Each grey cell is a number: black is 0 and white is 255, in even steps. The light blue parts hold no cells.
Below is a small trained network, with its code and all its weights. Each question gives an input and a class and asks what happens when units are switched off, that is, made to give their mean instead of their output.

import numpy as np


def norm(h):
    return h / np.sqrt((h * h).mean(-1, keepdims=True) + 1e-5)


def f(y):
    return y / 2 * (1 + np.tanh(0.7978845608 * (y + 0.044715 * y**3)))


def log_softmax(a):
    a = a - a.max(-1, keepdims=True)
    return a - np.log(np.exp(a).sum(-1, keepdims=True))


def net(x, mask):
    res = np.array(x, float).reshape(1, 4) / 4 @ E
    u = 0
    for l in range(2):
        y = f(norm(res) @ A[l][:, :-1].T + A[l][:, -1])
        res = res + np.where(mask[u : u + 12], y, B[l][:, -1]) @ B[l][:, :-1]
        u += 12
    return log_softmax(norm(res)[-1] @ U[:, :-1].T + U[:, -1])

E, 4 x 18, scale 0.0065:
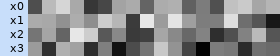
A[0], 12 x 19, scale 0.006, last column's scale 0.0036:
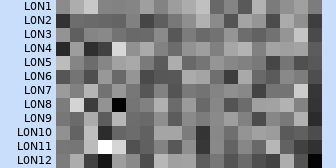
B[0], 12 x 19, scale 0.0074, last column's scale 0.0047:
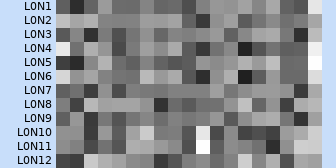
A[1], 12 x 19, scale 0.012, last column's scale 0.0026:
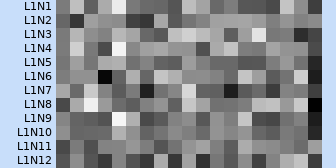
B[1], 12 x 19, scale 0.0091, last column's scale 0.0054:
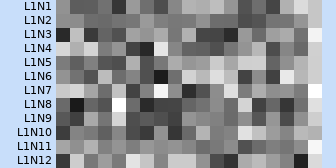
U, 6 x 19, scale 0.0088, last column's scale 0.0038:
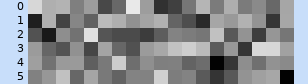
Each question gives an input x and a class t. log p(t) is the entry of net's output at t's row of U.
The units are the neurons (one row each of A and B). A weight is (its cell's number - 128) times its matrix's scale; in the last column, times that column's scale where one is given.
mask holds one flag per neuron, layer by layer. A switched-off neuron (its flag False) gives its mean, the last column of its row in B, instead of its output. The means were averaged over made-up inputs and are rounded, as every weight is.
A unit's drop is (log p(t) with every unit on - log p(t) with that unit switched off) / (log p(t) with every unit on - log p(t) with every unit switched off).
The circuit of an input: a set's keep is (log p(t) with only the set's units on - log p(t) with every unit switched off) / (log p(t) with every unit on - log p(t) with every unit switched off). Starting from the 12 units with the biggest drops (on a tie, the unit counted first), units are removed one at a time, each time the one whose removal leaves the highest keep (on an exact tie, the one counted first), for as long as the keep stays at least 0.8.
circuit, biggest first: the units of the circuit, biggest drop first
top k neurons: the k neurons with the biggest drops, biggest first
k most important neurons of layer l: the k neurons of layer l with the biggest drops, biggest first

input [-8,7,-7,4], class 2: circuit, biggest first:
(L1N9)
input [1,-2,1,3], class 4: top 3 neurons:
(L0N6; L0N3; L1N7)
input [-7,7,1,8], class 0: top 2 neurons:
(L1N7; L0N6)
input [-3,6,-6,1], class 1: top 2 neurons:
(L1N3; L0N5)
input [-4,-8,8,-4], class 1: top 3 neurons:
(L1N12; L0N10; L0N9)
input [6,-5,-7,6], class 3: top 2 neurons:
(L1N6; L0N4)
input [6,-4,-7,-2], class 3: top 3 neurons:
(L1N6; L0N5; L0N10)
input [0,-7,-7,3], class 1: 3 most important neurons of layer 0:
(L0N11; L0N7; L0N3)
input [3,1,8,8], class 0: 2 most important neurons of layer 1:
(L1N7; L1N6)
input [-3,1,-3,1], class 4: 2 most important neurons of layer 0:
(L0N5; L0N10)
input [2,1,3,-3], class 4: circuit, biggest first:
(L0N4; L1N7)
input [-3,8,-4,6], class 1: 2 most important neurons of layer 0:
(L0N4; L0N5)
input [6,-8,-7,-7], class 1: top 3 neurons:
(L1N12; L0N6; L1N7)
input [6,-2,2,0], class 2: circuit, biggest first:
(L1N8)
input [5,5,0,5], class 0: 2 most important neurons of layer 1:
(L1N7; L1N12)
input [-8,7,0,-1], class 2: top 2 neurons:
(L1N9; L1N12)
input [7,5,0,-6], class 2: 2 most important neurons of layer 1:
(L1N8; L1N7)
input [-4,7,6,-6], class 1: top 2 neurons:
(L1N3; L0N6)
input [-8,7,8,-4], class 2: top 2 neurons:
(L1N9; L0N5)
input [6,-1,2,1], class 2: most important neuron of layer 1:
(L1N8)
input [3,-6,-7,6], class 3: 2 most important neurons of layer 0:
(L0N4; L0N10)
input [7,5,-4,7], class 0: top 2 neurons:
(L1N7; L0N5)
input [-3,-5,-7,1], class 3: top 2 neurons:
(L1N6; L0N10)
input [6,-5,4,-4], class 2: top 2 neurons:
(L1N8; L0N8)
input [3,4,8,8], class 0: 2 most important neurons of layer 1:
(L1N7; L1N6)
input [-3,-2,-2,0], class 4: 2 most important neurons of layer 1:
(L1N11; L1N8)
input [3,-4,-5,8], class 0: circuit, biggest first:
(L1N7)
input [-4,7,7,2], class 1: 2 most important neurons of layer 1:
(L1N3; L1N6)
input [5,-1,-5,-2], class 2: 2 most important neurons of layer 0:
(L0N11; L0N8)
